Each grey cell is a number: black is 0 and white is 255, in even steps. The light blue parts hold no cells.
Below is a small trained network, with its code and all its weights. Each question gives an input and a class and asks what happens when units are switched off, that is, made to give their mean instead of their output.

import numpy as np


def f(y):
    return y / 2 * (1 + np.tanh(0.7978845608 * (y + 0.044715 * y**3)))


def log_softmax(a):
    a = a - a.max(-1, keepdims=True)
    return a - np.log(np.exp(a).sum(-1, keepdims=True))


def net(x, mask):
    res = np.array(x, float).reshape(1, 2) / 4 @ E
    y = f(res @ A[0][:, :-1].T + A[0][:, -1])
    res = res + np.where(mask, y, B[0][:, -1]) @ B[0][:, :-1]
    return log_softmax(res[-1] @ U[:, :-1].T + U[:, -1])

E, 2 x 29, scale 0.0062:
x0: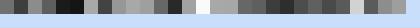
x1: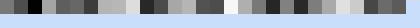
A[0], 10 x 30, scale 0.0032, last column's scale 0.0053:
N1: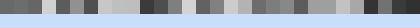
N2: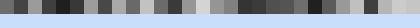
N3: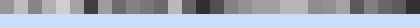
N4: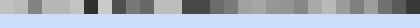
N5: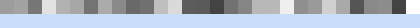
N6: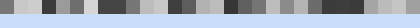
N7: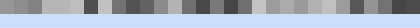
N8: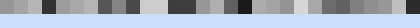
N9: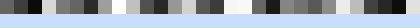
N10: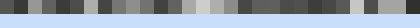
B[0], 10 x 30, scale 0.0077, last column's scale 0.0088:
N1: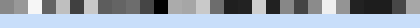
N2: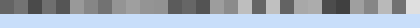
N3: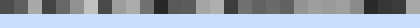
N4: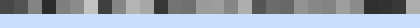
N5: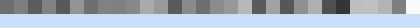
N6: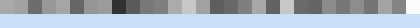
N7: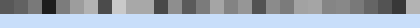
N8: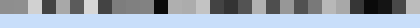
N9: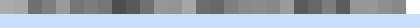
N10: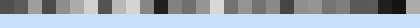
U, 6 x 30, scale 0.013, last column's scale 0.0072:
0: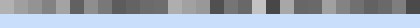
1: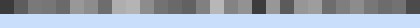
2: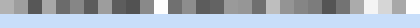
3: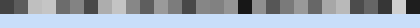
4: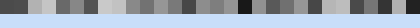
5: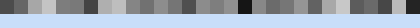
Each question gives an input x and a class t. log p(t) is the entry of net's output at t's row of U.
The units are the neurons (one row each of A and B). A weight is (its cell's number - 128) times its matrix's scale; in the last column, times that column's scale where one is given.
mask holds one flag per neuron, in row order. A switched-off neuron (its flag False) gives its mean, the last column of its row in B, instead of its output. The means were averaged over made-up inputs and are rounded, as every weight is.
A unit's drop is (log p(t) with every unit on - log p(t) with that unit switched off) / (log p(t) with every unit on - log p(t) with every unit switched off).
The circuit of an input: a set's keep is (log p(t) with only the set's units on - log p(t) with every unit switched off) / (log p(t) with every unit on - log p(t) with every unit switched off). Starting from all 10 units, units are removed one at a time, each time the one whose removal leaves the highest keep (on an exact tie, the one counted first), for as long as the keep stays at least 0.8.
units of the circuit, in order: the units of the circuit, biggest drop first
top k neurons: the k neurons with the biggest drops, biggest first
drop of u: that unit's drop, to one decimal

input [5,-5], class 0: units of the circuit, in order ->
(N6)
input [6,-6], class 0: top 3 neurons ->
(N6, N8, N5)
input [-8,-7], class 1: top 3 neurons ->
(N5, N7, N4)
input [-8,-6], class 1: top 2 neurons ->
(N5, N7)
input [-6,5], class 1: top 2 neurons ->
(N5, N6)
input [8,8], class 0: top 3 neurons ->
(N1, N9, N5)
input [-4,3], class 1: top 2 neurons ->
(N6, N5)
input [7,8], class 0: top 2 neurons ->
(N1, N9)
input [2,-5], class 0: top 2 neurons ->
(N8, N5)
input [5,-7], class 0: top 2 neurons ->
(N6, N8)
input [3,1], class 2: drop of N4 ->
0.2
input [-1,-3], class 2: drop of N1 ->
0.6
